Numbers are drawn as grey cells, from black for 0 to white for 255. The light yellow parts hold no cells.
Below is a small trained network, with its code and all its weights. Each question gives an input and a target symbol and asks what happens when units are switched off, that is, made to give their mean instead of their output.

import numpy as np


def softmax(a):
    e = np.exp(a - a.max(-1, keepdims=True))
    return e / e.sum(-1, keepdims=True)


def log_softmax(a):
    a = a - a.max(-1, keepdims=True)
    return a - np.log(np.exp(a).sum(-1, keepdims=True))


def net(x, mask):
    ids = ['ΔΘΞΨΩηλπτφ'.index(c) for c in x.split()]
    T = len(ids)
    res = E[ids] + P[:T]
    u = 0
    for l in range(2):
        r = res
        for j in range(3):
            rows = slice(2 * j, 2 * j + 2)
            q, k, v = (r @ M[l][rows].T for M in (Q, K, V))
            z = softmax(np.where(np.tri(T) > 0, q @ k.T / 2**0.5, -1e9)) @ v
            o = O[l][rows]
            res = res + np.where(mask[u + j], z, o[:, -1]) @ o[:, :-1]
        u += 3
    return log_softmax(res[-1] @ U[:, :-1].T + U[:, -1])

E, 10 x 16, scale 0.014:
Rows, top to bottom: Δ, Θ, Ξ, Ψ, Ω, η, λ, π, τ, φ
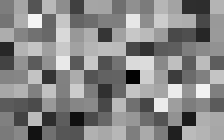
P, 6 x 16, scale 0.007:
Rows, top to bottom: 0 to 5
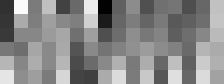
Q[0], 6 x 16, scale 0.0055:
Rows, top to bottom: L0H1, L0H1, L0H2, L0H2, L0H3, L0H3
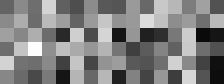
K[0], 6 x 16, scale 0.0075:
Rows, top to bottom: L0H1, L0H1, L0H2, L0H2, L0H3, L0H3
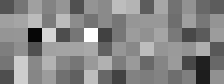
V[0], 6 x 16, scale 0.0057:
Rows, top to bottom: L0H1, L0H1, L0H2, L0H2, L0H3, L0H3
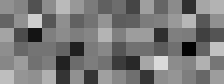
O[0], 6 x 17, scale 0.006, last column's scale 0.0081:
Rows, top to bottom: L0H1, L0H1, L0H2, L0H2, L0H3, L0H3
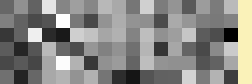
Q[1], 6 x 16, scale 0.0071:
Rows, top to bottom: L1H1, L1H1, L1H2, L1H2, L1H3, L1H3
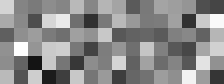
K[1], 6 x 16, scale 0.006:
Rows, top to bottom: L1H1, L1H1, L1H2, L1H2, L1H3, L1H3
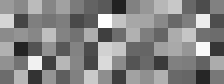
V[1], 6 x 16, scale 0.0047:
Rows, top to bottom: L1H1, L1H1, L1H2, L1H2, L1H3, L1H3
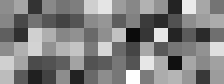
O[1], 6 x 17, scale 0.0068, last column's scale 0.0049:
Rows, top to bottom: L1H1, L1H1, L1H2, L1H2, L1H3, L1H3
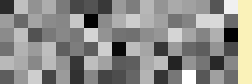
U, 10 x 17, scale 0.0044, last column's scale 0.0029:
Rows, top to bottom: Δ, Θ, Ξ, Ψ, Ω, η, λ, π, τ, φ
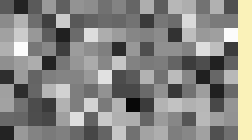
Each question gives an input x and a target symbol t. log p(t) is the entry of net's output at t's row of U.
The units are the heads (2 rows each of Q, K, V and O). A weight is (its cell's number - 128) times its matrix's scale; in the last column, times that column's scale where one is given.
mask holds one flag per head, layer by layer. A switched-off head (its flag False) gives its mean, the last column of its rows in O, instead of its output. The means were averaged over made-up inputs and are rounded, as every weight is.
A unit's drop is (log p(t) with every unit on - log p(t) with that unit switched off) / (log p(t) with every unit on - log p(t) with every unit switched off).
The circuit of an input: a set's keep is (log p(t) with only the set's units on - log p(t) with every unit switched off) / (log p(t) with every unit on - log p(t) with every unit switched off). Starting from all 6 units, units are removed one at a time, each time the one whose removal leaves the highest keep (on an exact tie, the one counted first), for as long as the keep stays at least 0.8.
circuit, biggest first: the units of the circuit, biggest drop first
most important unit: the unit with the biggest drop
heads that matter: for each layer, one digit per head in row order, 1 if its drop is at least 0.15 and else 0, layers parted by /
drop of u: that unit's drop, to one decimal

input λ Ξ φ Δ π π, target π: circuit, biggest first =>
L1H2; L1H1
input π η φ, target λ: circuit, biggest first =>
L1H3
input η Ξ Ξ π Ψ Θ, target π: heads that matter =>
000 / 110
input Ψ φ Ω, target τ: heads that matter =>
000 / 001
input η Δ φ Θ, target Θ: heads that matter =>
110 / 001
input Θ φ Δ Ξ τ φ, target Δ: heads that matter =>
010 / 001
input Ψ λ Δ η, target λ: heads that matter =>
000 / 001
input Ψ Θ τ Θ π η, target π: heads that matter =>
100 / 110
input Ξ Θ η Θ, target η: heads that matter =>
001 / 110
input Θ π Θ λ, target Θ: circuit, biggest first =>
L1H3; L0H1
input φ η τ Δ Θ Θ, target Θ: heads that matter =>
100 / 001
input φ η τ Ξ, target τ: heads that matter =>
100 / 100
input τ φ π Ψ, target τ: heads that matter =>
010 / 101
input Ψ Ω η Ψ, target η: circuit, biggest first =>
L1H2
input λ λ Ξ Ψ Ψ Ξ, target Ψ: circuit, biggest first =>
L1H2; L0H3
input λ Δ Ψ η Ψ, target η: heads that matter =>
101 / 110
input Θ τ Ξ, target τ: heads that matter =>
000 / 100
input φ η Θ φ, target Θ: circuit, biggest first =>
L0H1; L1H3
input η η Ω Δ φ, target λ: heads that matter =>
010 / 011
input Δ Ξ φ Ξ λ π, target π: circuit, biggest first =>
L1H1; L1H2
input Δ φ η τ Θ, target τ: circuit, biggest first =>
L1H1
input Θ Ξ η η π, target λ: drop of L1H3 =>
0.7
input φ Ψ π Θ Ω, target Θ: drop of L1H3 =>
0.6
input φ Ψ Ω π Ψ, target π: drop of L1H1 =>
0.3
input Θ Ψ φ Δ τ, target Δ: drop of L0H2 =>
0.6
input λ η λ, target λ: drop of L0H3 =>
0.0
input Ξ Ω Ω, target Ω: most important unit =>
L0H3
